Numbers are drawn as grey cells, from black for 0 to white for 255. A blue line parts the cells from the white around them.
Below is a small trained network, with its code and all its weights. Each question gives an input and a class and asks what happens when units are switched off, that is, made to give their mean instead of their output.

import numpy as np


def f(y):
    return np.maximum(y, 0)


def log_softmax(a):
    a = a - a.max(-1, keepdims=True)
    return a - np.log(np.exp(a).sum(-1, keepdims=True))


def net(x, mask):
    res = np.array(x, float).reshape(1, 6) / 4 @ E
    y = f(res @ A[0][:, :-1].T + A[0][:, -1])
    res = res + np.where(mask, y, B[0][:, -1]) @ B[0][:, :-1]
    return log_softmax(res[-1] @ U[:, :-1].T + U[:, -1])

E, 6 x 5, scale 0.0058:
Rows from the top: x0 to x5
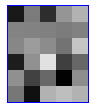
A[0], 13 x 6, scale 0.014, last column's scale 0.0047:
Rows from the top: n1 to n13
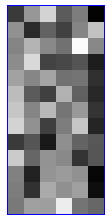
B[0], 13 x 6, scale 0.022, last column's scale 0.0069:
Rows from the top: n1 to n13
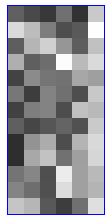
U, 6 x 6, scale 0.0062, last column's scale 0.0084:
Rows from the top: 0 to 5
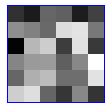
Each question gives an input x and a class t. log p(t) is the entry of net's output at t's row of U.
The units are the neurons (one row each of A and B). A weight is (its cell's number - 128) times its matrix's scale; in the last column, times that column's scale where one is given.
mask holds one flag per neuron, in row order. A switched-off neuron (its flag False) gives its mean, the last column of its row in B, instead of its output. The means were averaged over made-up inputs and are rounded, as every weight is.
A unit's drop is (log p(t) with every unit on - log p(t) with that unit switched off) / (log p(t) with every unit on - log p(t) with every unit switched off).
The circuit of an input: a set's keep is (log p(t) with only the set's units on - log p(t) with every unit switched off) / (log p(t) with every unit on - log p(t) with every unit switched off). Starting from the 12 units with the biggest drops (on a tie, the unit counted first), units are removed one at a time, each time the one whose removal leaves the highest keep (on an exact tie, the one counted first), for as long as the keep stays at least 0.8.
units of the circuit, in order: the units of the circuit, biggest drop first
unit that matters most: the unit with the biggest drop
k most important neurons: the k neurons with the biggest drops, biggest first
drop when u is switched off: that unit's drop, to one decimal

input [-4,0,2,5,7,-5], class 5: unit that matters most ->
n2
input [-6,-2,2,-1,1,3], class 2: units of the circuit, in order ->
(n7; n10)
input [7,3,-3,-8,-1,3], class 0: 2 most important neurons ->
(n6; n8)
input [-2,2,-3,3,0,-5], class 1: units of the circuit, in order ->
(n4; n2)
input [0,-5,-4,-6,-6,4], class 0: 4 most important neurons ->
(n6; n2; n4; n3)
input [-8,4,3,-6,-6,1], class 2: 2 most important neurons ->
(n10; n7)
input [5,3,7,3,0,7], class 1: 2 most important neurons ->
(n12; n11)
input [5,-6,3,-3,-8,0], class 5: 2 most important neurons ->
(n13; n10)
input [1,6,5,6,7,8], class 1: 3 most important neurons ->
(n12; n11; n13)
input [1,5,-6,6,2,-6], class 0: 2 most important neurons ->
(n1; n11)
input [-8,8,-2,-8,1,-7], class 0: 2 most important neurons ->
(n8; n6)
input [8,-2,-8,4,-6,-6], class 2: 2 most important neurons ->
(n9; n2)
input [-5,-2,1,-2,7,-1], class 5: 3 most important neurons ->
(n2; n9; n3)
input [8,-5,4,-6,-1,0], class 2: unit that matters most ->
n9
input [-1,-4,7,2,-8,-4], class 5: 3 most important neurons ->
(n13; n10; n9)
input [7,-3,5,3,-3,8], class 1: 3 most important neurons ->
(n12; n11; n10)
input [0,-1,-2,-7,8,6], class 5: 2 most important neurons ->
(n2; n1)
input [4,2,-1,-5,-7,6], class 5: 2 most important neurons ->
(n13; n4)
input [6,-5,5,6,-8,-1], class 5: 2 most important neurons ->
(n13; n10)
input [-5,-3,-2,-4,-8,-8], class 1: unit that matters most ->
n4
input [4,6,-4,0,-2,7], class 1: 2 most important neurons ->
(n11; n12)
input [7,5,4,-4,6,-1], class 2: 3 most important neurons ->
(n9; n13; n3)
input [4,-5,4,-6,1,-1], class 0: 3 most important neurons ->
(n8; n10; n6)
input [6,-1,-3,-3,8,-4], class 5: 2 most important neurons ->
(n2; n10)
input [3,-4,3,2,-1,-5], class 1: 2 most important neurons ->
(n4; n2)
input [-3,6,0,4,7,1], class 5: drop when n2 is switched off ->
0.8
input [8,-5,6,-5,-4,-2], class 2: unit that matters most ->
n9
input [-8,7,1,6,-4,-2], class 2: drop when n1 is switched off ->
-0.1
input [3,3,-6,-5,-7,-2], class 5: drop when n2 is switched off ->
-0.3
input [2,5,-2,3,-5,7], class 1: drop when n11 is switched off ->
0.3
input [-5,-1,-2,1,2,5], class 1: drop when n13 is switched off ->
0.2
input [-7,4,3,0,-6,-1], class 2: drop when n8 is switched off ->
0.0
